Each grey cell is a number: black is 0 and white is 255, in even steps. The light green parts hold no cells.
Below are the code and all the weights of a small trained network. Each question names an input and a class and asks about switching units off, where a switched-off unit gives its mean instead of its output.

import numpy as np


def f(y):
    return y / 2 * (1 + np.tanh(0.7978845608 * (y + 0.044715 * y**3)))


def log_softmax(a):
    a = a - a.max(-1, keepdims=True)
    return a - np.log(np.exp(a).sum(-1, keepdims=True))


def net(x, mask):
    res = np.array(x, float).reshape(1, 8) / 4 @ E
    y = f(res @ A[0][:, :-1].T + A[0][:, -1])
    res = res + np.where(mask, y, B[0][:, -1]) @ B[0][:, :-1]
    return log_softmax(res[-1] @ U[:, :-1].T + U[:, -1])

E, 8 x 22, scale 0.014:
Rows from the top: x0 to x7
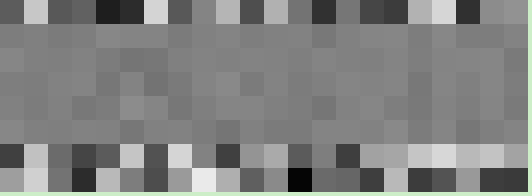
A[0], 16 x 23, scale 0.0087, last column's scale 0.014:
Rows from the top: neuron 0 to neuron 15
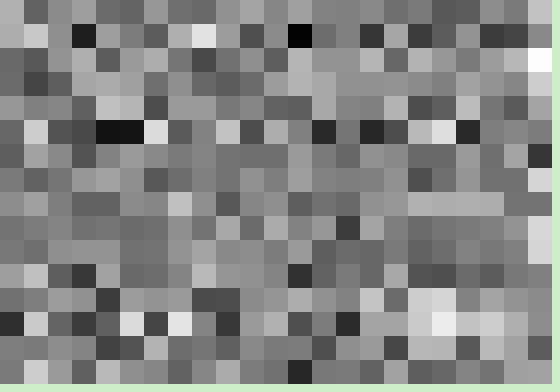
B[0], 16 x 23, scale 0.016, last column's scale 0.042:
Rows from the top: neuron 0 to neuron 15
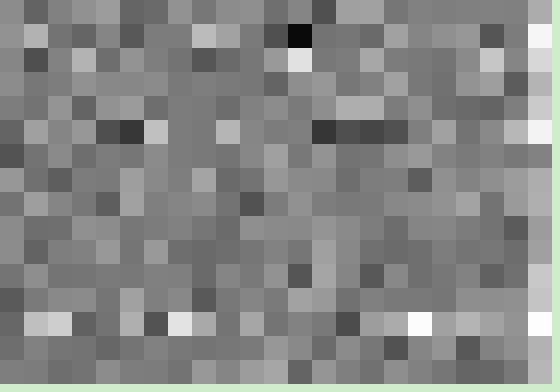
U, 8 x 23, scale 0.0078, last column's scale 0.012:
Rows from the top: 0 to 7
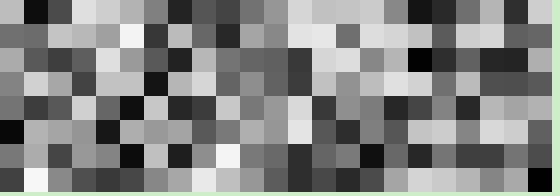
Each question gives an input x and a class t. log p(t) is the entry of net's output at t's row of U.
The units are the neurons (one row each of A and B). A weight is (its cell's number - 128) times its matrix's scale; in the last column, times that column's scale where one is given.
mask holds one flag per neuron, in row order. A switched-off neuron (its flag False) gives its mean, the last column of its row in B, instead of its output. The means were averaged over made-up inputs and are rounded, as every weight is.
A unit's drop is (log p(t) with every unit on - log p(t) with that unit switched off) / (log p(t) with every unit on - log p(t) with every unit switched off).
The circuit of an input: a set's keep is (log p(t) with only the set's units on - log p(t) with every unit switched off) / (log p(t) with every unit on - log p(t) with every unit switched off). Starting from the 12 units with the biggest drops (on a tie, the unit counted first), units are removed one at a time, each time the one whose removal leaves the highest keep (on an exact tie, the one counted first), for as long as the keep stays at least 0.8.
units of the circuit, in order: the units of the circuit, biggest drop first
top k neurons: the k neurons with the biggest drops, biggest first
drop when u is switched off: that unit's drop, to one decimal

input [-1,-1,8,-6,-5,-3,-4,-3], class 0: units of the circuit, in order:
(neuron 13; neuron 5)
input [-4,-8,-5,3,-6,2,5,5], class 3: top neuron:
(neuron 5)
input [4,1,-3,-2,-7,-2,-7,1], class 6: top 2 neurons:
(neuron 13; neuron 2)
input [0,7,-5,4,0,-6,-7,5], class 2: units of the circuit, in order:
(neuron 5; neuron 13)
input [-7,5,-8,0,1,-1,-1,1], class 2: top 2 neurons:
(neuron 13; neuron 2)
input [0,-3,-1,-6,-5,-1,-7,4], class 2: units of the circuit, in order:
(neuron 5; neuron 13)
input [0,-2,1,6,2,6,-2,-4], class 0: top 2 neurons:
(neuron 13; neuron 5)
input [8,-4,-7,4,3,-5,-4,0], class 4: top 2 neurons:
(neuron 13; neuron 1)
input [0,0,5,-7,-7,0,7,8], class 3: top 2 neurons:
(neuron 5; neuron 4)
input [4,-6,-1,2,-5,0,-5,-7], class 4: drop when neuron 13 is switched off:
0.6
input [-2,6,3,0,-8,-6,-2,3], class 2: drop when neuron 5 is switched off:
0.3
